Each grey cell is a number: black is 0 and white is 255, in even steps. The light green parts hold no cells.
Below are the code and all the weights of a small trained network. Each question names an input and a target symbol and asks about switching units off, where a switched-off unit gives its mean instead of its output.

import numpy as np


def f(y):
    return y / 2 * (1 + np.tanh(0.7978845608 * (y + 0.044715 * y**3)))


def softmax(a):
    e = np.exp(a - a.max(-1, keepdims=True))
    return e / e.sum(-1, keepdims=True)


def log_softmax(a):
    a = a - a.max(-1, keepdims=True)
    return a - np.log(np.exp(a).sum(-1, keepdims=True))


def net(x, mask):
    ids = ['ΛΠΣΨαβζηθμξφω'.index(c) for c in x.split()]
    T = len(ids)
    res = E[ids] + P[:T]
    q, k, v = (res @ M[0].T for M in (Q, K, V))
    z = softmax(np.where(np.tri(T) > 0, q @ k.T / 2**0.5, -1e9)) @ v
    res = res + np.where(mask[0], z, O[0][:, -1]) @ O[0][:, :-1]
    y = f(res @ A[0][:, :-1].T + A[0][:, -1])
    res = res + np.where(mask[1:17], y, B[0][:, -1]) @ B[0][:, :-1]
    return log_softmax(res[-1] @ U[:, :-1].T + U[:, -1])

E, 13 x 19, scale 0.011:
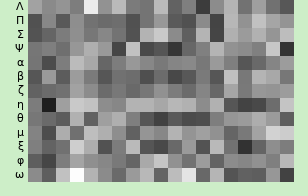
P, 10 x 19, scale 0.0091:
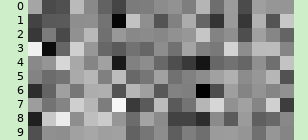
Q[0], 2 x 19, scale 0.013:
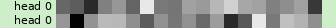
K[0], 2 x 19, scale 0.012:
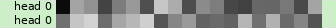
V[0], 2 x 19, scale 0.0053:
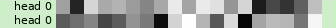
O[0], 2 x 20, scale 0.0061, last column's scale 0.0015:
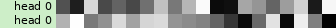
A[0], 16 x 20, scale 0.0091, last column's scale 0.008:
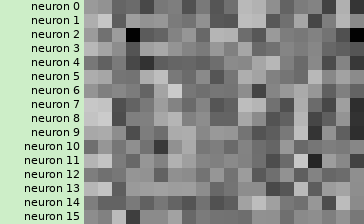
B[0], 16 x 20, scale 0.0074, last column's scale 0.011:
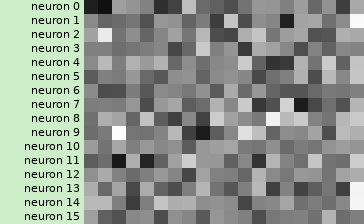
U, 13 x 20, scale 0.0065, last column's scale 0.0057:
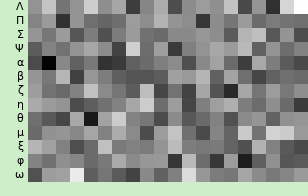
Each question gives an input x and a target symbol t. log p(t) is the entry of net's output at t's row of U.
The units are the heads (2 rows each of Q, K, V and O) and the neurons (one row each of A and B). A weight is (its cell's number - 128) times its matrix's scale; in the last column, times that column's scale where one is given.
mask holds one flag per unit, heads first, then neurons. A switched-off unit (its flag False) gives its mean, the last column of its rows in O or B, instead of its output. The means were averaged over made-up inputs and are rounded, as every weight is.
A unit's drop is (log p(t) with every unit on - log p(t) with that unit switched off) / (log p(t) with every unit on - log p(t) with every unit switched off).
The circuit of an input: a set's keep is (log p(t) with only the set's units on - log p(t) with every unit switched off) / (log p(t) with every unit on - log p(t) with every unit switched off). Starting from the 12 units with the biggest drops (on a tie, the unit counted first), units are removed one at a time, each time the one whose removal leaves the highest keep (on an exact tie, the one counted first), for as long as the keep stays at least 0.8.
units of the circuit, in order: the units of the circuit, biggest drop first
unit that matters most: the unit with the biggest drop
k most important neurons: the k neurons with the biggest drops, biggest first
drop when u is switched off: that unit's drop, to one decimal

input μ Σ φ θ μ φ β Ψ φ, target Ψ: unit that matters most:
neuron 0
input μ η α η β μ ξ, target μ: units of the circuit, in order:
[head 0; neuron 13]
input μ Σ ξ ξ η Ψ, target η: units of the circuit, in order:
[head 0; neuron 2]
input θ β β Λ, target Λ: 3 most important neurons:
[neuron 1; neuron 0; neuron 4]
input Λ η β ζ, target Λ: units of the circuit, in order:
[neuron 1; neuron 0]
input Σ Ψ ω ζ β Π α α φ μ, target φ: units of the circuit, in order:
[head 0; neuron 13; neuron 1; neuron 8]
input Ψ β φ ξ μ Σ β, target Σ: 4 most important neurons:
[neuron 11; neuron 9; neuron 13; neuron 8]
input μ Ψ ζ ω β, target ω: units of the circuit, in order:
[neuron 2; head 0; neuron 4; neuron 14]
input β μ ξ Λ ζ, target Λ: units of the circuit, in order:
[neuron 1; head 0]
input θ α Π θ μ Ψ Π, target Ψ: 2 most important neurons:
[neuron 0; neuron 14]
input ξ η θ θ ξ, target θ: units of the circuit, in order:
[head 0; neuron 1; neuron 13; neuron 8]
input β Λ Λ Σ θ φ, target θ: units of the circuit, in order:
[head 0; neuron 13; neuron 8; neuron 1]
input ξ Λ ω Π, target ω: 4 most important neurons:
[neuron 2; neuron 4; neuron 14; neuron 13]
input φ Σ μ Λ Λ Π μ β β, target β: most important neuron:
[neuron 11]
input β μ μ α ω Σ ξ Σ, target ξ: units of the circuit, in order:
[head 0; neuron 14; neuron 4]
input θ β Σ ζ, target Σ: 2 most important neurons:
[neuron 11; neuron 9]
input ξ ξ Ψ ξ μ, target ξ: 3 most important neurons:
[neuron 14; neuron 4; neuron 8]
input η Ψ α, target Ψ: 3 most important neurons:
[neuron 0; neuron 14; neuron 1]
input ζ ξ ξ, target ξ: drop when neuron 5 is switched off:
0.1
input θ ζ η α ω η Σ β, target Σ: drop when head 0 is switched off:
1.3
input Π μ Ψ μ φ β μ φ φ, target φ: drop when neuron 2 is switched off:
0.0
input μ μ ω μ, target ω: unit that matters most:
neuron 2
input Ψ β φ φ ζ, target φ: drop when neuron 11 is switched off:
0.2
